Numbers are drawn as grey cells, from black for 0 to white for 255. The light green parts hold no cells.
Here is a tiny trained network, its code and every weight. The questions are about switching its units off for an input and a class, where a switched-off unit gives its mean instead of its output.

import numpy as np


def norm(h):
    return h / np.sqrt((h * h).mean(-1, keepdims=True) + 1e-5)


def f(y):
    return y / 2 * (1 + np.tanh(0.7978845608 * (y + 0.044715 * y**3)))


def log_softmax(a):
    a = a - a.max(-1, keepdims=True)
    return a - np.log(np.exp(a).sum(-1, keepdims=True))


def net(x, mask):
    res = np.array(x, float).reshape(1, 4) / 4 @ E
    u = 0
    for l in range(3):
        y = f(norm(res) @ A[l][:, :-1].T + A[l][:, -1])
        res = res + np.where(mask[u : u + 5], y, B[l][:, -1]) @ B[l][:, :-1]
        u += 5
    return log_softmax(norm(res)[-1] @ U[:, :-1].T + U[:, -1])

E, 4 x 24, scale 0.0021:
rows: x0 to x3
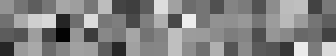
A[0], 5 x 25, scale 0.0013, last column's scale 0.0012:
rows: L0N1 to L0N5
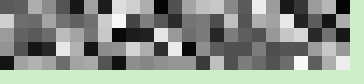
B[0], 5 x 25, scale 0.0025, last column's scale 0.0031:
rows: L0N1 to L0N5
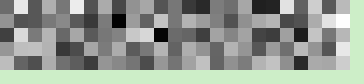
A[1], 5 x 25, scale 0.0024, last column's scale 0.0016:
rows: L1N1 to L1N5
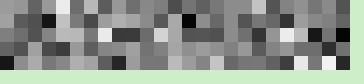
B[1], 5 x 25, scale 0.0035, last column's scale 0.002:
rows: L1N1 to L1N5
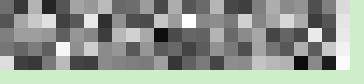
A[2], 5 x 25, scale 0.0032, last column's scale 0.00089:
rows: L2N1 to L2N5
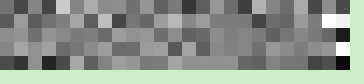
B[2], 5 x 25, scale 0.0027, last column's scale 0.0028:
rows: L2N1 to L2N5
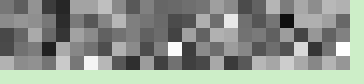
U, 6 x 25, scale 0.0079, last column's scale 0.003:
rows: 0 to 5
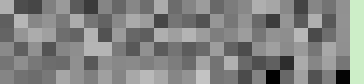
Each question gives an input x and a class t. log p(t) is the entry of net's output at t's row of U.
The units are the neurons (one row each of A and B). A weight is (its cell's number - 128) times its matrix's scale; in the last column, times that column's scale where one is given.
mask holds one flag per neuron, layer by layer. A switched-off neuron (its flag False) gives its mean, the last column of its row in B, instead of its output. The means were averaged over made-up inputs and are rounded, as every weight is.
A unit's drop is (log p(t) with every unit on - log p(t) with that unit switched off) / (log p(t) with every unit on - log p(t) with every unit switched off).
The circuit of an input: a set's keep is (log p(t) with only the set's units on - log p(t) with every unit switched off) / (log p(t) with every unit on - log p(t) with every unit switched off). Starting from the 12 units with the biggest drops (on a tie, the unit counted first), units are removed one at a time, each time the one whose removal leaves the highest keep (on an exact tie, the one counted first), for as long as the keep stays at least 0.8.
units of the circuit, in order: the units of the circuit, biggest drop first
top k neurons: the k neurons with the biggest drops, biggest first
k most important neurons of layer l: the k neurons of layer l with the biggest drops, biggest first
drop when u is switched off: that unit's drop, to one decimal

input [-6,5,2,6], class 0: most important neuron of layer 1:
L1N5
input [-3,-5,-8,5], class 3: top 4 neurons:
L1N1; L0N2; L2N1; L1N5
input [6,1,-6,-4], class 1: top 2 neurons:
L1N3; L1N4
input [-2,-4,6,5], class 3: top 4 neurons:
L0N2; L1N4; L2N5; L0N4
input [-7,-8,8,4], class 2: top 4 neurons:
L1N2; L0N3; L1N1; L1N3
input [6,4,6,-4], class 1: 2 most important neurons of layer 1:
L1N3; L1N1
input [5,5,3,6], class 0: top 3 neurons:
L1N5; L0N4; L0N1
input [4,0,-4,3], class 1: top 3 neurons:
L0N2; L1N4; L1N3
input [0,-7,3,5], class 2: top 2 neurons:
L1N2; L0N2
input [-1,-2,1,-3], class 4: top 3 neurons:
L1N5; L0N2; L2N2
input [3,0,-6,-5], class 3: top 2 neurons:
L1N1; L0N5
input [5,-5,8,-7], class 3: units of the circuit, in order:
L2N5; L1N5
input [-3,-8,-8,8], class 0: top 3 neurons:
L1N5; L1N4; L1N2
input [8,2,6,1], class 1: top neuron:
L1N3
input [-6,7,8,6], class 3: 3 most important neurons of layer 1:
L1N2; L1N4; L1N3
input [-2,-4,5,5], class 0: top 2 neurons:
L1N5; L1N1
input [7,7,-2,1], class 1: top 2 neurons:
L1N3; L0N4
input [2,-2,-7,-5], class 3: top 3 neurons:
L1N1; L0N5; L2N1
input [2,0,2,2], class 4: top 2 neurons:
L0N5; L2N2
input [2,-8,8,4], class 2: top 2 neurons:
L1N2; L1N1
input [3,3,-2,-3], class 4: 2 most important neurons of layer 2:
L2N4; L2N2
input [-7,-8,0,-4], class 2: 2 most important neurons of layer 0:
L0N3; L0N5
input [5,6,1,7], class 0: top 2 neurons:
L1N5; L0N4
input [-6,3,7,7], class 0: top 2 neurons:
L1N5; L1N1
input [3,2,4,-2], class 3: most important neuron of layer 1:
L1N4
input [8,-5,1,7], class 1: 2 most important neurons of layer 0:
L0N2; L0N3
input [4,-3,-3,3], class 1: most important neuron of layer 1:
L1N3
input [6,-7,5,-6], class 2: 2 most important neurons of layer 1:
L1N2; L1N5
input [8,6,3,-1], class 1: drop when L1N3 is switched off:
0.5
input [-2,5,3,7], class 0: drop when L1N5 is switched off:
0.7
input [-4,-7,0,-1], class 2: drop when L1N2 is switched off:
0.4
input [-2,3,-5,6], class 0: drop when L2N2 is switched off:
0.0
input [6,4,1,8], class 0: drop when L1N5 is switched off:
0.9
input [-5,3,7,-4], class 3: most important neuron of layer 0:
L0N3
